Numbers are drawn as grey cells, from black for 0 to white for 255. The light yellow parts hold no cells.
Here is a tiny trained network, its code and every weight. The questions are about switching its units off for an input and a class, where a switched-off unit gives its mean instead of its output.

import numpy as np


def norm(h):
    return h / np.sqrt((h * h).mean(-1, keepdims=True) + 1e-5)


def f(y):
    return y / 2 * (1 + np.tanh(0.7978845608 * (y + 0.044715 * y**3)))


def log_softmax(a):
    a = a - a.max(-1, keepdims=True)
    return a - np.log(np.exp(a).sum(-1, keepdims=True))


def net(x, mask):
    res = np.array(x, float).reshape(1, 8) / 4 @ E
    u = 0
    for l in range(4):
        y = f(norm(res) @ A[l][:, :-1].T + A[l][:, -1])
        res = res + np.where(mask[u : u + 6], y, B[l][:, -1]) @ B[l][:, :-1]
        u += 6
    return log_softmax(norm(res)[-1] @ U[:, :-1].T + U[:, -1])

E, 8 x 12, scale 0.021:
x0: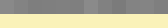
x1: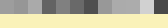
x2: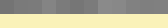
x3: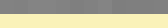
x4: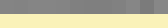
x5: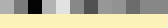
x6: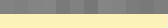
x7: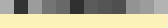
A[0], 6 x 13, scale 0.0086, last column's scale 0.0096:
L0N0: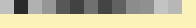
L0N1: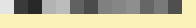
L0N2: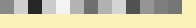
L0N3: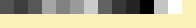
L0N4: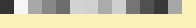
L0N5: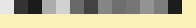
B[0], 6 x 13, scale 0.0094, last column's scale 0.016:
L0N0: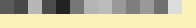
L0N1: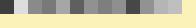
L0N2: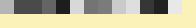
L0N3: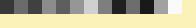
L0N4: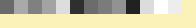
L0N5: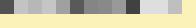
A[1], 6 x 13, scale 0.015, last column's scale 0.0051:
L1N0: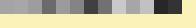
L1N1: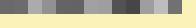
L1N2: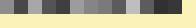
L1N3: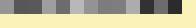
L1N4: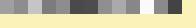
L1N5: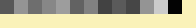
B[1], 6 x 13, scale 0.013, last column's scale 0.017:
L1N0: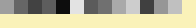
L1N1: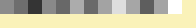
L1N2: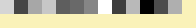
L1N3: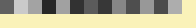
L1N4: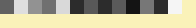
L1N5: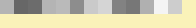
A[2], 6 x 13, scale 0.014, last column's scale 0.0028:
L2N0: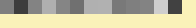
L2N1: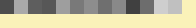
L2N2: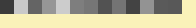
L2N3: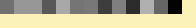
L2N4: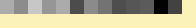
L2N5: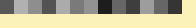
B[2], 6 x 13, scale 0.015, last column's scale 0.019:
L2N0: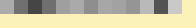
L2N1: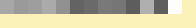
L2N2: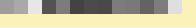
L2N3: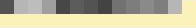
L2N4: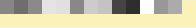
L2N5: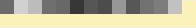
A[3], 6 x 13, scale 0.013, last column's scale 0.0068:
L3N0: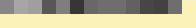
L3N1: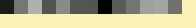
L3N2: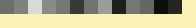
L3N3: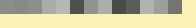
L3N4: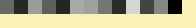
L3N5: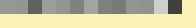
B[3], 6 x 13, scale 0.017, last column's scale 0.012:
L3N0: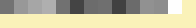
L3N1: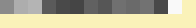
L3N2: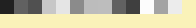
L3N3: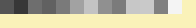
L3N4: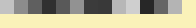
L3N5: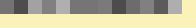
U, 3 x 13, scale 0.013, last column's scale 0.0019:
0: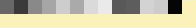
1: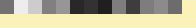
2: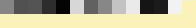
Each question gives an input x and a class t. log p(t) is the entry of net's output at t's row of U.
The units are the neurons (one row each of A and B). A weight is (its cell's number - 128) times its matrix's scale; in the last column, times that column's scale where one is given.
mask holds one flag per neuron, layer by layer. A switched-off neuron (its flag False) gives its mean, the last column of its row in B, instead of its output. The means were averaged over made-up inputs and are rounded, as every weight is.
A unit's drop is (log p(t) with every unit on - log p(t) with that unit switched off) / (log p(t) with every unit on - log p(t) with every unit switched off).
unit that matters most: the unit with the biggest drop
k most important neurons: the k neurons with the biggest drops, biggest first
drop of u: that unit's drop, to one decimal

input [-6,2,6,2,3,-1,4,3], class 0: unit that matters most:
L0N3
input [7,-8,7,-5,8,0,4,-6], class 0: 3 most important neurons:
(L0N4, L1N4, L1N5)
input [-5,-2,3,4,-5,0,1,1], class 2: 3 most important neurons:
(L1N4, L0N4, L0N5)
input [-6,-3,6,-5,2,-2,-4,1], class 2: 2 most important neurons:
(L1N4, L0N4)
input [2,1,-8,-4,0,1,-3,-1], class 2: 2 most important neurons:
(L0N3, L0N2)
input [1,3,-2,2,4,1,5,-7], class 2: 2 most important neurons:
(L0N2, L1N0)
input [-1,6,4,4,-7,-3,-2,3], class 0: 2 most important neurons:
(L0N4, L1N2)
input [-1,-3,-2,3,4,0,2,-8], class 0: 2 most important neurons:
(L1N4, L0N4)
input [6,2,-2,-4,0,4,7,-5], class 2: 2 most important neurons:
(L0N2, L0N3)
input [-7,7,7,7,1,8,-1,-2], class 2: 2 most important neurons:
(L0N2, L1N0)
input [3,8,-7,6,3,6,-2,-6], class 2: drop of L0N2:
0.8
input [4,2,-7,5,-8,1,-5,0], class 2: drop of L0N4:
1.0
